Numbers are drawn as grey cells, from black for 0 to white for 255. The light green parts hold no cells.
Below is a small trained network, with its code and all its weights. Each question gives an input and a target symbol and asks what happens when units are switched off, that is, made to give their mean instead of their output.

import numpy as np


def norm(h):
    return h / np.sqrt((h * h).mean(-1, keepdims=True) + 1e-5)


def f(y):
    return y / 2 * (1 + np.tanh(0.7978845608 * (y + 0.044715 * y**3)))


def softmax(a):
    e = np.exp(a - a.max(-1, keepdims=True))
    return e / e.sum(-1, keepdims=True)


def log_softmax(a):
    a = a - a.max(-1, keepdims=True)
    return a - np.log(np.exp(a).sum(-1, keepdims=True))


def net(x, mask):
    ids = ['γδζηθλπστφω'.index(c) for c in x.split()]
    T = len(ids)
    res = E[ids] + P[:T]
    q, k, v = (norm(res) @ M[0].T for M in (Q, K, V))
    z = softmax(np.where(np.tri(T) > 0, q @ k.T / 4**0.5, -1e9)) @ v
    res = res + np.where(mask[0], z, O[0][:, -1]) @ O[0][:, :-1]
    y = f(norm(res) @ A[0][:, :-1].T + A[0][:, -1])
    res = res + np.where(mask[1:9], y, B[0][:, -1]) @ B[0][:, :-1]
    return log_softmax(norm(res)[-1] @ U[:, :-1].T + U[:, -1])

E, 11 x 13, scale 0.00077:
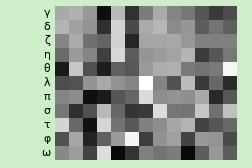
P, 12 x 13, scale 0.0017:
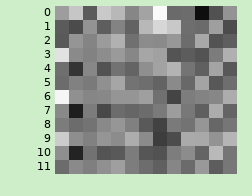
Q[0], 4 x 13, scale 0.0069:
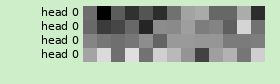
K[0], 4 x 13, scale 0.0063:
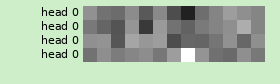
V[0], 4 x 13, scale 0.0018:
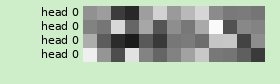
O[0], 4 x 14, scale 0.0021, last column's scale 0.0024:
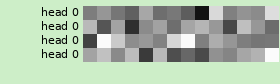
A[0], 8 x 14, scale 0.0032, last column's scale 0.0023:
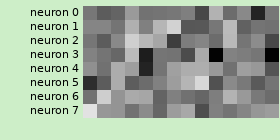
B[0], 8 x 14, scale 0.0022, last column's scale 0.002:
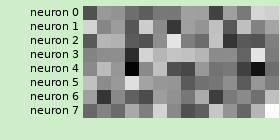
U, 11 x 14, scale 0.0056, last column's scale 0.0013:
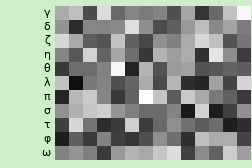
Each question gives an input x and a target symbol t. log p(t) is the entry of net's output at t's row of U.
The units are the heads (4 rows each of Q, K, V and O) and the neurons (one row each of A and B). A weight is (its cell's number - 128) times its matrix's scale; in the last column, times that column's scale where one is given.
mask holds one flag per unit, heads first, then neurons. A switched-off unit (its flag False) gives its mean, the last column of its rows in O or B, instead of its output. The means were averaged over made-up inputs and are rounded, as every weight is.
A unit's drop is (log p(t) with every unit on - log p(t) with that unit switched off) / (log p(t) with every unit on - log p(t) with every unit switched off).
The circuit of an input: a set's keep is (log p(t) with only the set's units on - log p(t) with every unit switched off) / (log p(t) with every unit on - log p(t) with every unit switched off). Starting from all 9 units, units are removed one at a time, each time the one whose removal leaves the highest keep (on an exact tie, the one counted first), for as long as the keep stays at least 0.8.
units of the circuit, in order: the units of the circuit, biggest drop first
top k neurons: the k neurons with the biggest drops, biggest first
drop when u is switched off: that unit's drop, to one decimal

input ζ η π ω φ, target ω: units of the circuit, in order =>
[neuron 3; head 0]
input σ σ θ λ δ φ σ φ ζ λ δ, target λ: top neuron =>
[neuron 1]
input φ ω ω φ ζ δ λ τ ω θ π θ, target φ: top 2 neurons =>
[neuron 7; neuron 4]
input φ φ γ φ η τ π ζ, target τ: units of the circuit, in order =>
[head 0; neuron 4]
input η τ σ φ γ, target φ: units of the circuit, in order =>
[head 0; neuron 0]
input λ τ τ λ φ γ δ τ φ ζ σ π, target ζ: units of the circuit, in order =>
[neuron 1; neuron 7]
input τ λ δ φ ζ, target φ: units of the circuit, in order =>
[head 0; neuron 0]
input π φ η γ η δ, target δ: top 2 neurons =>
[neuron 6; neuron 7]
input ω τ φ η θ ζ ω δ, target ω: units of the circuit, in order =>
[head 0; neuron 3]
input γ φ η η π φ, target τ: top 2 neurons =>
[neuron 2; neuron 7]
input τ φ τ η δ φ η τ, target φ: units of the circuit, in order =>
[neuron 0; head 0]
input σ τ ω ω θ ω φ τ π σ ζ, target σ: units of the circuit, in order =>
[head 0; neuron 5; neuron 4]
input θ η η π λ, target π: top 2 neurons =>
[neuron 0; neuron 5]
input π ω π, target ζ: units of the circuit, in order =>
[neuron 1]
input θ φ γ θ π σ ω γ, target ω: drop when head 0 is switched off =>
1.3
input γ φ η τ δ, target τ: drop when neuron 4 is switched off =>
0.8
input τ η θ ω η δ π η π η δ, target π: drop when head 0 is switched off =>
0.9
